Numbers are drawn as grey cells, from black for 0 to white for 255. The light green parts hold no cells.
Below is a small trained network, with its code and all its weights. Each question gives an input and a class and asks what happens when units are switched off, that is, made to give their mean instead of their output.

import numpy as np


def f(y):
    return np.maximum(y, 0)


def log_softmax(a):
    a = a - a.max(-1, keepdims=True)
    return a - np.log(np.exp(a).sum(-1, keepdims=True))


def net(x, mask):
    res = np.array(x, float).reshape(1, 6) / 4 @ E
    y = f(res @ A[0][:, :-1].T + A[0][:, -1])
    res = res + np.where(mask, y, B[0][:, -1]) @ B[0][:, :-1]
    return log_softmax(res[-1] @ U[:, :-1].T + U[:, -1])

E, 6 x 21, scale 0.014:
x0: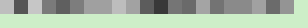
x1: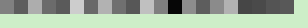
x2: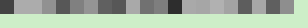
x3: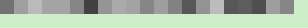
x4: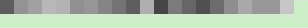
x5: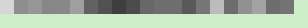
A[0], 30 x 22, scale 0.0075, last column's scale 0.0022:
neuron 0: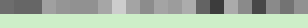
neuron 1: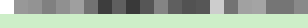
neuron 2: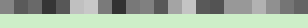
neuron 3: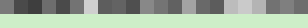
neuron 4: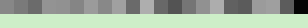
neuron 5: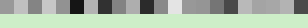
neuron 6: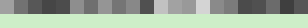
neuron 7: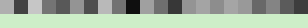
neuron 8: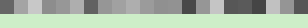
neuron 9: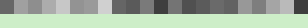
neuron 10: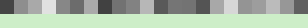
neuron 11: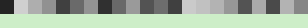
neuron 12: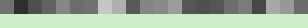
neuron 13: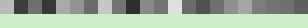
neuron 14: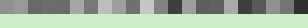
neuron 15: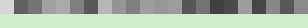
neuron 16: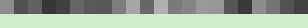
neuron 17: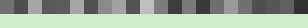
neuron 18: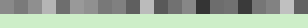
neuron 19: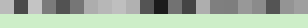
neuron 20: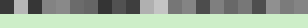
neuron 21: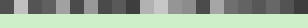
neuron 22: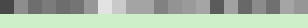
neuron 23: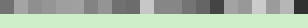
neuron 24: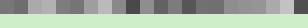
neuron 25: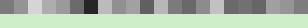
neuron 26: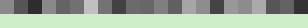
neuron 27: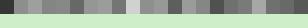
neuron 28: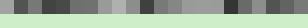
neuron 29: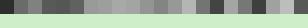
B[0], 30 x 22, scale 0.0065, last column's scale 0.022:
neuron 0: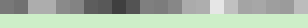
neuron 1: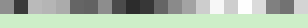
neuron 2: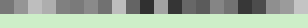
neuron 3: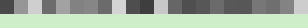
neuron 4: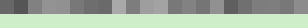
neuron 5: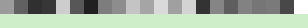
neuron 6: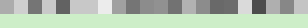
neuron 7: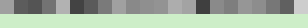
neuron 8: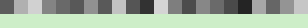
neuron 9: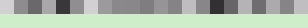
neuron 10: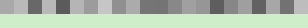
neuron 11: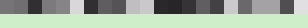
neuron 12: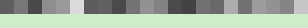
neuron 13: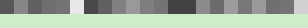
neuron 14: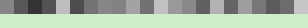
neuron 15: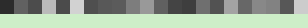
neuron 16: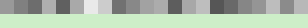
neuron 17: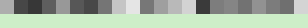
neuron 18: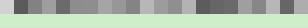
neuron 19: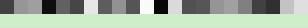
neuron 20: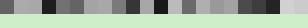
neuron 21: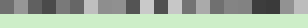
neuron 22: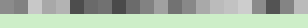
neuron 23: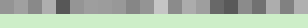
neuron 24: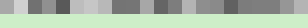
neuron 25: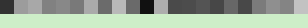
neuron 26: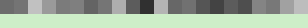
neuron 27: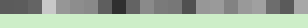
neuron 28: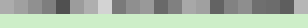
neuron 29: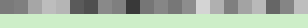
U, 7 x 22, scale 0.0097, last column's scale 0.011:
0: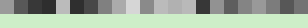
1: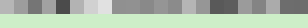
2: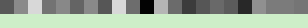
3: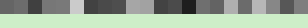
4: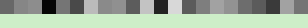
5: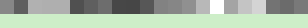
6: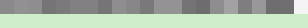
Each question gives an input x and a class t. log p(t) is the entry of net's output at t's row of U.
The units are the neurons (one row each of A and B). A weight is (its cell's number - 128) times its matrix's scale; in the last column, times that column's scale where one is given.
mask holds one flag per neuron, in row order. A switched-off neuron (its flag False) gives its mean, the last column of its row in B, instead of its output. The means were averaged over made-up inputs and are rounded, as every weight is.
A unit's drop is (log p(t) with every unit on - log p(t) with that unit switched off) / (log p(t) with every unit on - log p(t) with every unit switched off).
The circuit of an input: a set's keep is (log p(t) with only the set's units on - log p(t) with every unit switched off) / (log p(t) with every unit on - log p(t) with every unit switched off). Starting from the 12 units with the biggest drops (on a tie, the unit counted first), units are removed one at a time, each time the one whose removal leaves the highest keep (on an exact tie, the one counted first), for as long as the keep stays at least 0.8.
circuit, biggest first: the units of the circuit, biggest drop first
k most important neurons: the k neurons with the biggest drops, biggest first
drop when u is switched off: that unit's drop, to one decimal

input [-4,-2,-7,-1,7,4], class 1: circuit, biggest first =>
[neuron 9]
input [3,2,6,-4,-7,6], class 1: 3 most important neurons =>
[neuron 6; neuron 16; neuron 28]
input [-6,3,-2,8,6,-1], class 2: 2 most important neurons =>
[neuron 8; neuron 25]
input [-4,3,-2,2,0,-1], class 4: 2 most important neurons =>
[neuron 5; neuron 20]
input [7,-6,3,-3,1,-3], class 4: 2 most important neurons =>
[neuron 19; neuron 17]
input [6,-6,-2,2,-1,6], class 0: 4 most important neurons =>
[neuron 5; neuron 20; neuron 21; neuron 0]
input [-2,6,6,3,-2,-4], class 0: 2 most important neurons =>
[neuron 17; neuron 14]
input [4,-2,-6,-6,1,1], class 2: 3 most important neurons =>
[neuron 11; neuron 3; neuron 2]
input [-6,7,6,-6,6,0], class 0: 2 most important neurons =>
[neuron 17; neuron 14]
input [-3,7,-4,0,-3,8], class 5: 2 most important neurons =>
[neuron 1; neuron 5]
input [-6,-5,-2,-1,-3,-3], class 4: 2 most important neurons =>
[neuron 20; neuron 21]
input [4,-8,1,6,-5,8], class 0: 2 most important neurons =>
[neuron 5; neuron 0]
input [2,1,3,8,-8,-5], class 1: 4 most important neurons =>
[neuron 6; neuron 16; neuron 28; neuron 3]
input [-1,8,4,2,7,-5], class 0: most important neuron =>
[neuron 17]
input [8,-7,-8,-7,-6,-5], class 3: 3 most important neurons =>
[neuron 13; neuron 12; neuron 15]
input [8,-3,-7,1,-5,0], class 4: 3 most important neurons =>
[neuron 19; neuron 11; neuron 28]
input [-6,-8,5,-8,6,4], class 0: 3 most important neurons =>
[neuron 5; neuron 8; neuron 25]
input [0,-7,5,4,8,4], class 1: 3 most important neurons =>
[neuron 10; neuron 9; neuron 17]
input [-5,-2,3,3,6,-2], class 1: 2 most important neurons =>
[neuron 19; neuron 10]
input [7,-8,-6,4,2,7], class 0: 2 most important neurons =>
[neuron 5; neuron 20]
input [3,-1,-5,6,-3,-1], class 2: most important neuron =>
[neuron 11]
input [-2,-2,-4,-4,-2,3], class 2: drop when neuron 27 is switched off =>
0.1
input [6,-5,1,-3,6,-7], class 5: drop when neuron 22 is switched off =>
1.0
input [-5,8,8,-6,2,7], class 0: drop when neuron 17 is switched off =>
0.6
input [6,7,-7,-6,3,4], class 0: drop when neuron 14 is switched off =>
0.2
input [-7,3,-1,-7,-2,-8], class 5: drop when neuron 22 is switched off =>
0.3
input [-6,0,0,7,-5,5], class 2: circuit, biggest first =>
[neuron 25]
